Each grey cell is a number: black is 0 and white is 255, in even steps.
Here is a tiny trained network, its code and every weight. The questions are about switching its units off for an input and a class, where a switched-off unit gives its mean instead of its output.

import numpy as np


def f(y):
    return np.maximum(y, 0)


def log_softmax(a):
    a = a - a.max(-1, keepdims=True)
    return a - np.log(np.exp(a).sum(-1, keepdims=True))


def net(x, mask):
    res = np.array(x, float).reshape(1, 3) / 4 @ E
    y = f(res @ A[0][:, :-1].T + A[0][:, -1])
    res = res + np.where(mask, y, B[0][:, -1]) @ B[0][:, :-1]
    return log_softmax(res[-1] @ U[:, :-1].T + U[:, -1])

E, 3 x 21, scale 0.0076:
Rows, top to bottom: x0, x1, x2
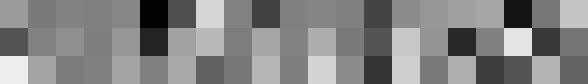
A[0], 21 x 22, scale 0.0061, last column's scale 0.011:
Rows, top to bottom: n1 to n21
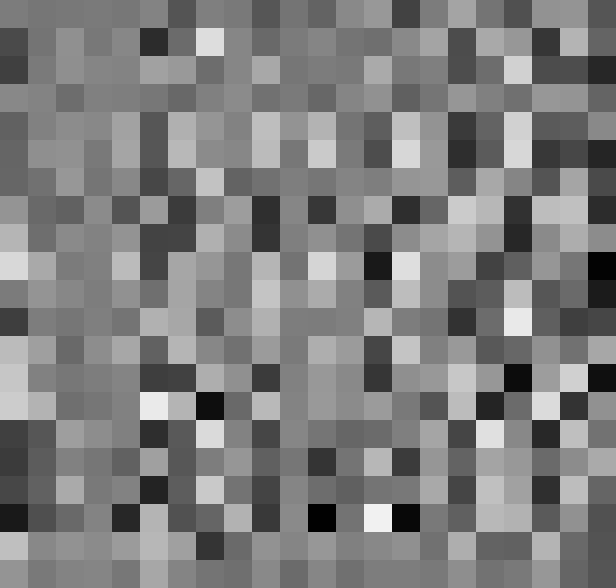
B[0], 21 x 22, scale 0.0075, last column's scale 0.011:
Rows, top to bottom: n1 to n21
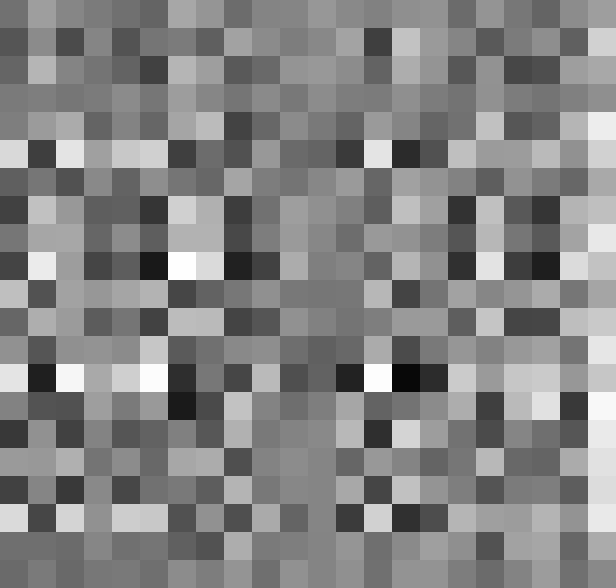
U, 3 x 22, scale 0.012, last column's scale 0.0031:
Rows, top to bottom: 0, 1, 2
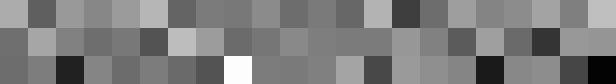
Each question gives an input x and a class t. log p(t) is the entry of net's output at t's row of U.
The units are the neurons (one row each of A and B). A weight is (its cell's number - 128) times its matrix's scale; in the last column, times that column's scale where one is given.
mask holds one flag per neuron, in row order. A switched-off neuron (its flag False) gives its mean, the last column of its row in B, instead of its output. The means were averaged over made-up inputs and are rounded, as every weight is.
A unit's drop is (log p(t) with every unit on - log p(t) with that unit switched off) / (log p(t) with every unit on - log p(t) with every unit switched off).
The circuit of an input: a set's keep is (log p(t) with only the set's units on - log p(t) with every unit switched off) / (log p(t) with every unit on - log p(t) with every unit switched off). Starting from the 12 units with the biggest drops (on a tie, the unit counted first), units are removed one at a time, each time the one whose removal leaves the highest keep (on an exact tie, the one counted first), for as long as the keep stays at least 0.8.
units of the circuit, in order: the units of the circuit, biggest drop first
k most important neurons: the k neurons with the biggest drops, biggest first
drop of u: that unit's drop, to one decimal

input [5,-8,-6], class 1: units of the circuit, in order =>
n8
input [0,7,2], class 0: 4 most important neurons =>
n6, n11, n8, n9
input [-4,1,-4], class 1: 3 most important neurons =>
n14, n6, n15
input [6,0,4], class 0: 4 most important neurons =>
n14, n13, n8, n12
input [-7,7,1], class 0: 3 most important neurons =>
n6, n11, n10
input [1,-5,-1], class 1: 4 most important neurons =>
n8, n14, n6, n13
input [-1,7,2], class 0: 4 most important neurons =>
n6, n11, n8, n9
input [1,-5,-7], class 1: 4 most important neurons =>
n8, n14, n6, n15
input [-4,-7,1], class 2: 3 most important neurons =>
n15, n14, n6
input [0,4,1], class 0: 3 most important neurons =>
n10, n8, n12
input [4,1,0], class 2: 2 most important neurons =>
n10, n5
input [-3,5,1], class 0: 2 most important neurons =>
n6, n10
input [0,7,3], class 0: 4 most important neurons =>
n6, n11, n8, n13
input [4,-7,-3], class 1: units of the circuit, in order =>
n8
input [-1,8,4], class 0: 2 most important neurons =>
n6, n11
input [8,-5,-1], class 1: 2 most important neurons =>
n8, n9
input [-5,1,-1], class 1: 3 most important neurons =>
n14, n6, n12
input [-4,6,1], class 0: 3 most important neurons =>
n6, n10, n11
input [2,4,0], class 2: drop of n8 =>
0.1
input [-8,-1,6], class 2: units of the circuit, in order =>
n15
